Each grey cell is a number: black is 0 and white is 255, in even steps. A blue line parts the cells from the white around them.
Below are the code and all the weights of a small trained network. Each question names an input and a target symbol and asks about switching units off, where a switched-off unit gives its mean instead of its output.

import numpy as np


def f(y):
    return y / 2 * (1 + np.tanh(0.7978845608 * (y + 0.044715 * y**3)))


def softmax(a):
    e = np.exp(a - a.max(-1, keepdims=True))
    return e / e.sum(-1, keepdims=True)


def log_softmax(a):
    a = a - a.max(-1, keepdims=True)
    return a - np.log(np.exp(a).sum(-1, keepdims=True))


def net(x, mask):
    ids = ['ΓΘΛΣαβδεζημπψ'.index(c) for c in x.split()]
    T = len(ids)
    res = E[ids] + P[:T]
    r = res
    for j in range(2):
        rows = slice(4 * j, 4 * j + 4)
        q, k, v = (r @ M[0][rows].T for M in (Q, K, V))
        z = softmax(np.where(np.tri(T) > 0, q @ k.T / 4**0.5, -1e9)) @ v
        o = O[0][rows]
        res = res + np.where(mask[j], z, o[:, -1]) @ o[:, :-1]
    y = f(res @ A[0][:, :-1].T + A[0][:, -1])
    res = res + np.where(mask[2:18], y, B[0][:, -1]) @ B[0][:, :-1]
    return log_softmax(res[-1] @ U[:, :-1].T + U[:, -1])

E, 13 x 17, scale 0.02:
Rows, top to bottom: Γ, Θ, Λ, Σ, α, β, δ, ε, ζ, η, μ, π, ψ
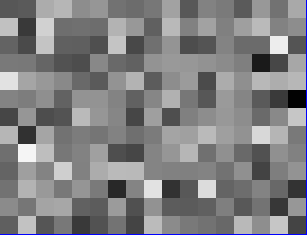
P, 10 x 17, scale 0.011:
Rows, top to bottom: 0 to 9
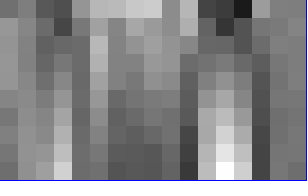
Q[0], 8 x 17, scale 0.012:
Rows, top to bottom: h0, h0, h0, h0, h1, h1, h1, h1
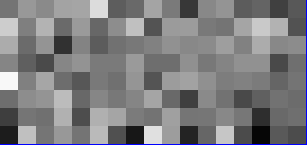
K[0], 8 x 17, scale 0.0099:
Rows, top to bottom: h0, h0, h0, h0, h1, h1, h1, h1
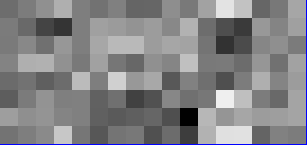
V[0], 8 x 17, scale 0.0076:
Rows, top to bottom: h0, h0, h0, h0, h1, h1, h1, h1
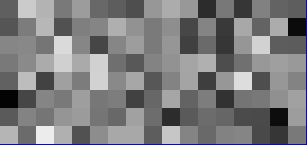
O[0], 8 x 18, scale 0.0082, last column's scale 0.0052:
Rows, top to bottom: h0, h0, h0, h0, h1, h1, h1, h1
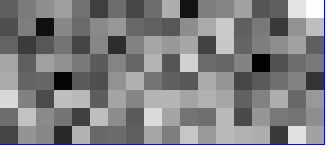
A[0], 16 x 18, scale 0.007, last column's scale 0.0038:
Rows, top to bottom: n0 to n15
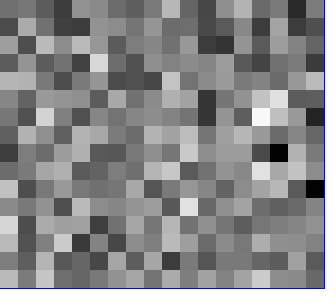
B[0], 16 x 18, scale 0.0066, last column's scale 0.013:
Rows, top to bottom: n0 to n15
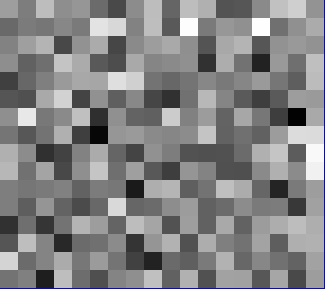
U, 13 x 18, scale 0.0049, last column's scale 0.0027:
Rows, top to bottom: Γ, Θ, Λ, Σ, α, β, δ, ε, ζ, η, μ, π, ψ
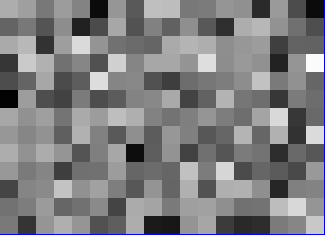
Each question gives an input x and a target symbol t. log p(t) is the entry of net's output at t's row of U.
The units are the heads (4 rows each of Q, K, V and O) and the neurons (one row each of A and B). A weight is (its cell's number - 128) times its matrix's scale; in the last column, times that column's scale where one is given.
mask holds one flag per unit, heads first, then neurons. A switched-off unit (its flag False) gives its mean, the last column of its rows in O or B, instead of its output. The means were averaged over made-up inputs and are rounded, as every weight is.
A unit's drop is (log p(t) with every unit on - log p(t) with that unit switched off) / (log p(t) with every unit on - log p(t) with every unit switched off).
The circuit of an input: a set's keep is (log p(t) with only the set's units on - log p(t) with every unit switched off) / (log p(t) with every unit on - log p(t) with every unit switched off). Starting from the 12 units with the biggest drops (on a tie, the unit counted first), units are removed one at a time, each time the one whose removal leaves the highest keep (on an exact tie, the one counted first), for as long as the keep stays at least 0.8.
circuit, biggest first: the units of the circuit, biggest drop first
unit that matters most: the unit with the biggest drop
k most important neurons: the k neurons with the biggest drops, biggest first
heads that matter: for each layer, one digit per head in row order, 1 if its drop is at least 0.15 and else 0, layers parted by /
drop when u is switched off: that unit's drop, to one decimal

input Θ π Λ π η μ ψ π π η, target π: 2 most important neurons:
[n7, n9]
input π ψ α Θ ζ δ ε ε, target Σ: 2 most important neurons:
[n6, n13]
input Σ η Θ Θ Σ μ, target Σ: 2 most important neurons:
[n8, n9]
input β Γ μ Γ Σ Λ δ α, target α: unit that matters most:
h0
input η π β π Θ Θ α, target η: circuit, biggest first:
[h1, h0]
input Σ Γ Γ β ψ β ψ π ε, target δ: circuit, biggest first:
[h0, n9]
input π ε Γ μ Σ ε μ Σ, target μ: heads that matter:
01
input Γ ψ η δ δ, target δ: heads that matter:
11
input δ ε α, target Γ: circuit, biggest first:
[h1, n10]
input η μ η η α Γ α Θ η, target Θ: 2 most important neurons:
[n8, n11]
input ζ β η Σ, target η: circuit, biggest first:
[h1, h0, n14]
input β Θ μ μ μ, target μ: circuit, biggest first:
[h1, n1, h0, n3]
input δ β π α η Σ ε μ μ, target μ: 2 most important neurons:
[n1, n9]
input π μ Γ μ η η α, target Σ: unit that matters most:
n6
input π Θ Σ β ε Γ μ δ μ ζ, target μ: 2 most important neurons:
[n1, n3]
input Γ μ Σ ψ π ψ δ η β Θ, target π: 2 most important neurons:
[n12, n9]
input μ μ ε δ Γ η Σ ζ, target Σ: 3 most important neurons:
[n9, n4, n8]
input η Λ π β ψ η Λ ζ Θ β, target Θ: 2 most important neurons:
[n8, n7]
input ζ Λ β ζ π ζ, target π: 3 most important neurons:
[n7, n9, n3]
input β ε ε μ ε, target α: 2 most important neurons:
[n9, n4]
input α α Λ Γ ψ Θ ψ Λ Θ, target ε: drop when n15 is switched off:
0.1
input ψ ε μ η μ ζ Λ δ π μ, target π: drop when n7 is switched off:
0.3
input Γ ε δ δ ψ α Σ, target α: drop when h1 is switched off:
0.9
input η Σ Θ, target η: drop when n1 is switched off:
0.0
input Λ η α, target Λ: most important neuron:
[n7]
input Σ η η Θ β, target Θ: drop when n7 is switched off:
0.2
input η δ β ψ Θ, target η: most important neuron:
[n14]
